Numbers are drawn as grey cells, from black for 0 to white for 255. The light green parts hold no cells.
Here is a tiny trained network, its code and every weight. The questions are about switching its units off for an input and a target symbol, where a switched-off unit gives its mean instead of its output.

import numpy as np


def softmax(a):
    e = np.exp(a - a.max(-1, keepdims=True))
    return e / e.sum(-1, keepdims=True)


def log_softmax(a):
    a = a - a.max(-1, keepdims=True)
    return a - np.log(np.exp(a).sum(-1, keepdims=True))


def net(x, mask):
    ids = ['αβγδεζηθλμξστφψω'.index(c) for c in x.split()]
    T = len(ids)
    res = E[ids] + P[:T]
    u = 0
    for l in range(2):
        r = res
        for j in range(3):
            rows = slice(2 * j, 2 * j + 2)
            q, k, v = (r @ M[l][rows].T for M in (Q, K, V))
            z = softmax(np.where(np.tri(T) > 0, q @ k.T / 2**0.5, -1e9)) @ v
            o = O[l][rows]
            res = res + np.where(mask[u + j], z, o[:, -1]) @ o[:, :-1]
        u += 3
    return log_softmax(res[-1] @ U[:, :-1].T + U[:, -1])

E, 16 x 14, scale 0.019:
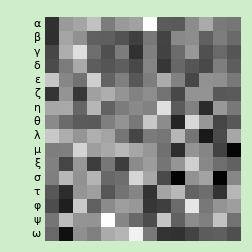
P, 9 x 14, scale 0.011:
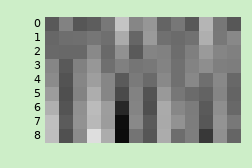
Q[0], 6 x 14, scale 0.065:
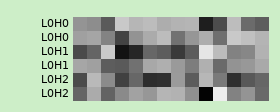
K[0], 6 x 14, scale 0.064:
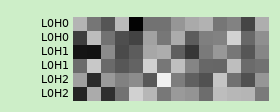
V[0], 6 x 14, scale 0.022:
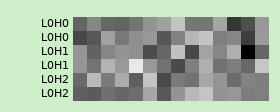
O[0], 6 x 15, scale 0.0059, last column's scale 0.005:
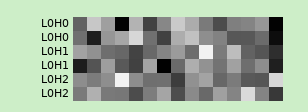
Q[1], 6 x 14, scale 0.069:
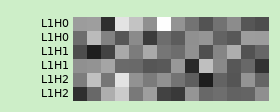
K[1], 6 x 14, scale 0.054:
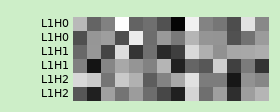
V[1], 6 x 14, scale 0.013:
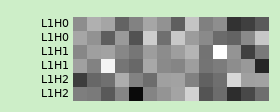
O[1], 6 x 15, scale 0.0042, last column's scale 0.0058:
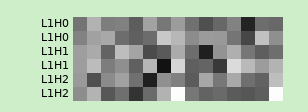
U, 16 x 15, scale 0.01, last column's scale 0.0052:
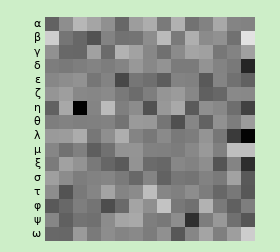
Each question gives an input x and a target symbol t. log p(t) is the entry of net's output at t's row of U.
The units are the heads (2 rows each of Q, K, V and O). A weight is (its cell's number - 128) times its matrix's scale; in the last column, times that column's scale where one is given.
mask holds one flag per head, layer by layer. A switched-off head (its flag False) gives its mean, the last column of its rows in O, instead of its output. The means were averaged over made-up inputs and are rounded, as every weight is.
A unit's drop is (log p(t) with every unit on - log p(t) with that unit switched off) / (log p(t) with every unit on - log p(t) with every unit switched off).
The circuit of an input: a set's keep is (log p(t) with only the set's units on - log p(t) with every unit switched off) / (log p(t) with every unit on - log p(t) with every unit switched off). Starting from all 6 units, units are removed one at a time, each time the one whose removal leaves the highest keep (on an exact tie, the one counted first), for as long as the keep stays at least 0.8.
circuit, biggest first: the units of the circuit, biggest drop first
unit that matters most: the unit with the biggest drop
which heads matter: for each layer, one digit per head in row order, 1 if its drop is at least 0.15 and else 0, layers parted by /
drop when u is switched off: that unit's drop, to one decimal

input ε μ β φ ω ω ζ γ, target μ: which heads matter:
101 / 000
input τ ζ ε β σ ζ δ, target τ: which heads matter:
001 / 000
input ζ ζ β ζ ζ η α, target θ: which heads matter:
010 / 000
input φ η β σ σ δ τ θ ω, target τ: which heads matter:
100 / 000
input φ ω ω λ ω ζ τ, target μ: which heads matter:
111 / 100
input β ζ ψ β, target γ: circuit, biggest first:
L0H0
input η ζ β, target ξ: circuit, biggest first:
L0H1; L1H0
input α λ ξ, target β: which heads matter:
111 / 000
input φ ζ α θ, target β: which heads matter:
110 / 000
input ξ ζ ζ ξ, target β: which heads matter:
011 / 000
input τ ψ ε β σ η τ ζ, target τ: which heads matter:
100 / 000
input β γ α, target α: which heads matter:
110 / 001
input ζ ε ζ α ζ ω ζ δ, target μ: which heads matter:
001 / 000
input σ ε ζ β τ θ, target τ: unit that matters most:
L0H0
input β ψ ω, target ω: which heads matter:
010 / 000
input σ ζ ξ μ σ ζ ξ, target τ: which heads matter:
001 / 000
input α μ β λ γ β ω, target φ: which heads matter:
010 / 000
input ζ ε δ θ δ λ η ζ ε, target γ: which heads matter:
100 / 000
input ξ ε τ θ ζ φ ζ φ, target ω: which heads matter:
010 / 000
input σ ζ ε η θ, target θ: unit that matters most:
L0H1
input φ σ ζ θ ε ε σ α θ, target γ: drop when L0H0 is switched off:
0.9
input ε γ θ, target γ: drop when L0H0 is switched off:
1.1
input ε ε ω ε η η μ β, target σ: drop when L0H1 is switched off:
0.7
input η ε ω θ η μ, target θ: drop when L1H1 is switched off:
0.0
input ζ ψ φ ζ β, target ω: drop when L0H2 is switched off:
0.1
